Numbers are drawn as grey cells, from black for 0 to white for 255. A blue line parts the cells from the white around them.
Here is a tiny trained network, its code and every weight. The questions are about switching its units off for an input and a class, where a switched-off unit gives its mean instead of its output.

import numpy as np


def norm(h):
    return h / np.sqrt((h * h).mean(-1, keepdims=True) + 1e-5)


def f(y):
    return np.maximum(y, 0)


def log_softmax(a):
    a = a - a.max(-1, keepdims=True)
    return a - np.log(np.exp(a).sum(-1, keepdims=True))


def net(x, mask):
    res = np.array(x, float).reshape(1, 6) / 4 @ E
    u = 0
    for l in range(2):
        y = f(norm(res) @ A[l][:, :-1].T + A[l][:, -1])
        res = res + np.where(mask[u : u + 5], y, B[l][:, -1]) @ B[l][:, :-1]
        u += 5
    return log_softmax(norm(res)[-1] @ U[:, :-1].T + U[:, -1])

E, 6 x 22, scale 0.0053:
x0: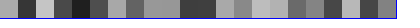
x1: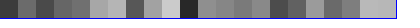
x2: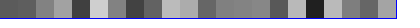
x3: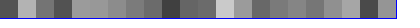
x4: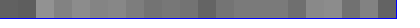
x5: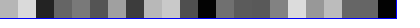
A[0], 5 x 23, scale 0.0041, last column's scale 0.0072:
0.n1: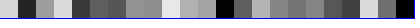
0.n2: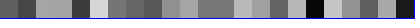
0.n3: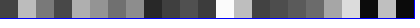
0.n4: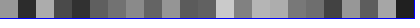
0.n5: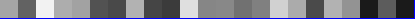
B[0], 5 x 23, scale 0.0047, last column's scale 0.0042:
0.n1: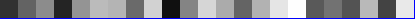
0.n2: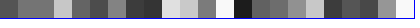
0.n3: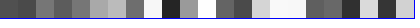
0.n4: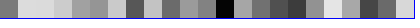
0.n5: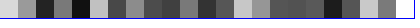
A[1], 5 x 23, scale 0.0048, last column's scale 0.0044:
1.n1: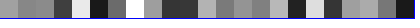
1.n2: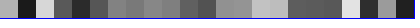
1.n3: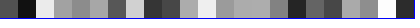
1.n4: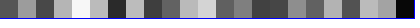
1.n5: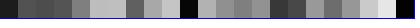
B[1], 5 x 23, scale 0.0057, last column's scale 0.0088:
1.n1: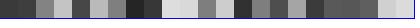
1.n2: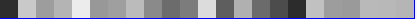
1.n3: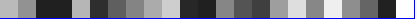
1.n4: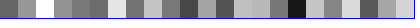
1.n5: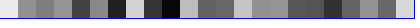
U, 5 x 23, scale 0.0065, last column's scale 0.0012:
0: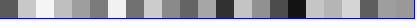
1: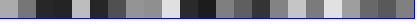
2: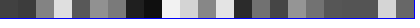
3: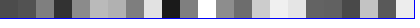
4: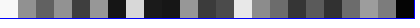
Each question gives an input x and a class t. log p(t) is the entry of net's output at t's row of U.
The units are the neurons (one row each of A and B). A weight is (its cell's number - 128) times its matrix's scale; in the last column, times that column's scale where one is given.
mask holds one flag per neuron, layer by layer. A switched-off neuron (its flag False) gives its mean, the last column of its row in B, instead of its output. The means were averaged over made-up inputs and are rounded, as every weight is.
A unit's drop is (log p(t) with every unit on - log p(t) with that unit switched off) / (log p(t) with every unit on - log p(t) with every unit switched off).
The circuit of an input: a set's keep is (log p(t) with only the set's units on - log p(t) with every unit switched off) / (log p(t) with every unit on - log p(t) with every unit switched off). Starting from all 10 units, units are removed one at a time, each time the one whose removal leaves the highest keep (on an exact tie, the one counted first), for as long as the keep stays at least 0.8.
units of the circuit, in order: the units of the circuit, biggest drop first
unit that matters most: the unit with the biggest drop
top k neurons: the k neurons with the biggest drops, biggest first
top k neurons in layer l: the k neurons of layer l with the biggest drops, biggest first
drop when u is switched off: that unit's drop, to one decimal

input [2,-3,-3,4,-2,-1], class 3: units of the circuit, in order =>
[0.n3]
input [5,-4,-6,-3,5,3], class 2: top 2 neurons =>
[1.n1; 1.n4]
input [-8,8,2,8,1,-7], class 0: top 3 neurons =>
[1.n4; 0.n1; 0.n5]
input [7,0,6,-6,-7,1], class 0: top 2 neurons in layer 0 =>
[0.n4; 0.n3]
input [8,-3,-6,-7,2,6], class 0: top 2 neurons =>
[1.n3; 1.n2]
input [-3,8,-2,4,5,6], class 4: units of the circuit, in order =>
[1.n5; 1.n3]
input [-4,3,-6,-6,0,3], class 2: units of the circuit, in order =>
[1.n1; 1.n3]
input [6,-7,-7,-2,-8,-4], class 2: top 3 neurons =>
[1.n1; 1.n5; 1.n4]
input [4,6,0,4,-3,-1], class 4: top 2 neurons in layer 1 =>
[1.n5; 1.n4]
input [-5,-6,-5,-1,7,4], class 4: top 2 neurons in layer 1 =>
[1.n3; 1.n2]
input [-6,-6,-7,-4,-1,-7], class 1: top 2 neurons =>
[1.n3; 1.n5]
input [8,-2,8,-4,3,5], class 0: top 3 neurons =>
[1.n2; 1.n1; 1.n3]
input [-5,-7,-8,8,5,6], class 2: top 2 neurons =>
[1.n1; 1.n3]
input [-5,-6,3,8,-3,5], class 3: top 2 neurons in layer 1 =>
[1.n3; 1.n5]
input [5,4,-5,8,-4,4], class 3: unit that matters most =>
0.n3
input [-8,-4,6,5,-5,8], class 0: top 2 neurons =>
[1.n3; 1.n4]
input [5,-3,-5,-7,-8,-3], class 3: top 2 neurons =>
[0.n1; 1.n4]
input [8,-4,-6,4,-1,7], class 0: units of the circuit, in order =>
[1.n3; 1.n2]
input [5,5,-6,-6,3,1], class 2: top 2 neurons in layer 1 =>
[1.n1; 1.n4]
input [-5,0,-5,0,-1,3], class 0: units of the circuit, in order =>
[1.n4]
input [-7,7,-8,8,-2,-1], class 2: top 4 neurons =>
[1.n1; 0.n1; 0.n4; 1.n2]
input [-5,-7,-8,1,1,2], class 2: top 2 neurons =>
[1.n1; 1.n5]
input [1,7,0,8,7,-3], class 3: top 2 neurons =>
[0.n3; 0.n5]
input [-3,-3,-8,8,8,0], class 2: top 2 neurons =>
[1.n1; 0.n1]
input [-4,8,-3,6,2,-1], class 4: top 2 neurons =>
[1.n5; 0.n1]
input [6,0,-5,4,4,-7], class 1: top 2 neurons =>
[1.n3; 1.n4]
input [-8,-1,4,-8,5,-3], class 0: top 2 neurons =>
[1.n4; 0.n3]
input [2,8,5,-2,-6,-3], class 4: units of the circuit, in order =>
[1.n5]
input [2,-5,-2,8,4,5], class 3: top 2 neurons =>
[0.n3; 1.n3]
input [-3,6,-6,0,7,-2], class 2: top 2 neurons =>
[1.n1; 0.n5]
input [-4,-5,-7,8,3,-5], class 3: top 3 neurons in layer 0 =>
[0.n3; 0.n2; 0.n5]
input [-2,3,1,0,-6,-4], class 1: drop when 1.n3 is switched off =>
1.1
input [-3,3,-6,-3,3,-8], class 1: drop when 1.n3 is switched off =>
1.4
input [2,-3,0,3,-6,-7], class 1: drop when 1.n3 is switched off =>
1.1
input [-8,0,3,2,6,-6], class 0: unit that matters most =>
1.n4
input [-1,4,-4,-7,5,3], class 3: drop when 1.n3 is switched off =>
0.1
